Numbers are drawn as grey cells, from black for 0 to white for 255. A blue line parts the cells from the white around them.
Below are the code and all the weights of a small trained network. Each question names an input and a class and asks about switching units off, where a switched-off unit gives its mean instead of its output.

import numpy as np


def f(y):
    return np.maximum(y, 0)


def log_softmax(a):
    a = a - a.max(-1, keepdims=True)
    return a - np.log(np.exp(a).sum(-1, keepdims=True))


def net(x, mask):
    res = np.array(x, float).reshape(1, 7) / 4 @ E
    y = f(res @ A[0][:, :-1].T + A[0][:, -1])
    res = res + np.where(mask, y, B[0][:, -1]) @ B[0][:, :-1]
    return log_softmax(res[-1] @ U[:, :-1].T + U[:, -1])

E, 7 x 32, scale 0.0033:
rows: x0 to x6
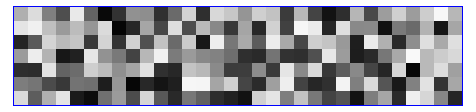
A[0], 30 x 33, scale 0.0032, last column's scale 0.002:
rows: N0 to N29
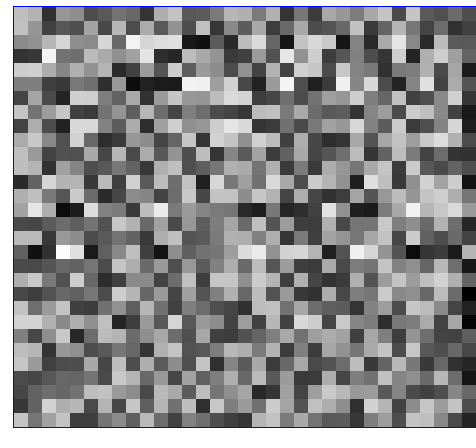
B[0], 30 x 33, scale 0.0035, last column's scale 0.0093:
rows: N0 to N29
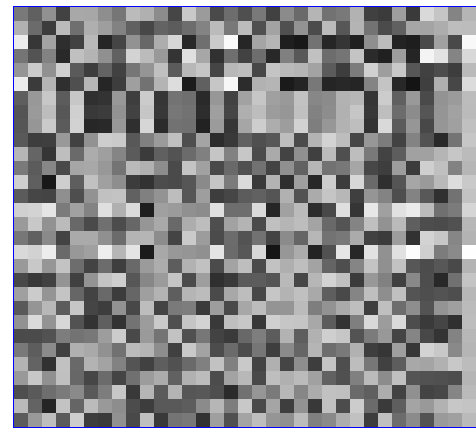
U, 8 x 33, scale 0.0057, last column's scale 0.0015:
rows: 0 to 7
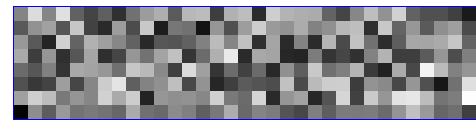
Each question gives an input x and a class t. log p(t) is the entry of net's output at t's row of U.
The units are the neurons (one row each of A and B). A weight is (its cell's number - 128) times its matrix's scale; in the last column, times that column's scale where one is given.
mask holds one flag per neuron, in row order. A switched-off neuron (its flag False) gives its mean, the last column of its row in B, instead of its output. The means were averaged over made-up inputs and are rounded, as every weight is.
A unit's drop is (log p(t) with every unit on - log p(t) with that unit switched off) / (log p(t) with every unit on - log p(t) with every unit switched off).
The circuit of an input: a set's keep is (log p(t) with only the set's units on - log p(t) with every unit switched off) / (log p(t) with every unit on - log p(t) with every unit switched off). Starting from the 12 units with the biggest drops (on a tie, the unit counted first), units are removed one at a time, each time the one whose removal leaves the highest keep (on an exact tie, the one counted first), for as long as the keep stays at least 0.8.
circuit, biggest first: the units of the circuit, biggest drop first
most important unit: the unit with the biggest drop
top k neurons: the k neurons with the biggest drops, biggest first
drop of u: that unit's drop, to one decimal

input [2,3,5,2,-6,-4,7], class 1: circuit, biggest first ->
N7
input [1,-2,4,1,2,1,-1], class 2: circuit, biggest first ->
N12; N28
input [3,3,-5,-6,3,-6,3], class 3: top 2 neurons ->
N2; N14
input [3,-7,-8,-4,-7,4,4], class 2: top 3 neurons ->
N25; N10; N1
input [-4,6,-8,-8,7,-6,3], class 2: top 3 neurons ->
N25; N10; N1
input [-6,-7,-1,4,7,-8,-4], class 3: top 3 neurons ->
N2; N22; N4
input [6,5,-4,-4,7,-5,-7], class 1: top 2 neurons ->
N8; N6
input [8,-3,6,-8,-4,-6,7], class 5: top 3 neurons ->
N9; N19; N13
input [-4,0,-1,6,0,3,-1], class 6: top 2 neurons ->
N14; N2
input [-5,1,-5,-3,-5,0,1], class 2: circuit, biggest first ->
N25; N10
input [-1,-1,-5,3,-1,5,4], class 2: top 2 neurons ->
N2; N25
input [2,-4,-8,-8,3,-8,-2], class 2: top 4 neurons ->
N25; N10; N1; N5
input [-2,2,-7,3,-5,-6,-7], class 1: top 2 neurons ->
N8; N6
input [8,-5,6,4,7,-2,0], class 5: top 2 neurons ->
N9; N19
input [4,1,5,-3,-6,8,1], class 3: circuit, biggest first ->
N5
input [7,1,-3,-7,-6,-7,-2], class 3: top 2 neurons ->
N2; N14
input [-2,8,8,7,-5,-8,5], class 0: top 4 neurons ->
N22; N4; N5; N17
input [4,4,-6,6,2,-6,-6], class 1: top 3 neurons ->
N8; N6; N17
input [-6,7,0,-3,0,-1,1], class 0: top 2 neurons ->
N22; N4
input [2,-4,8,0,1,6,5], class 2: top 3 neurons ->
N12; N28; N2
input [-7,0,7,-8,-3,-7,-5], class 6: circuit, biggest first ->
N17
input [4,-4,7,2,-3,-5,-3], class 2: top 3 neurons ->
N12; N28; N5
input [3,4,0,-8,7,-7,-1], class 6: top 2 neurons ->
N17; N5
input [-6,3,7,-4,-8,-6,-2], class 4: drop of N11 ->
0.4
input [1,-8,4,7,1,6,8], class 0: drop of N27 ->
0.1
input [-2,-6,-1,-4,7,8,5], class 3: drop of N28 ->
0.0
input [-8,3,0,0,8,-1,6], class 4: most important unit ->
N3
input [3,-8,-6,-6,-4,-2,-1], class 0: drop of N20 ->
0.1
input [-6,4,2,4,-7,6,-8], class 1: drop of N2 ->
0.1
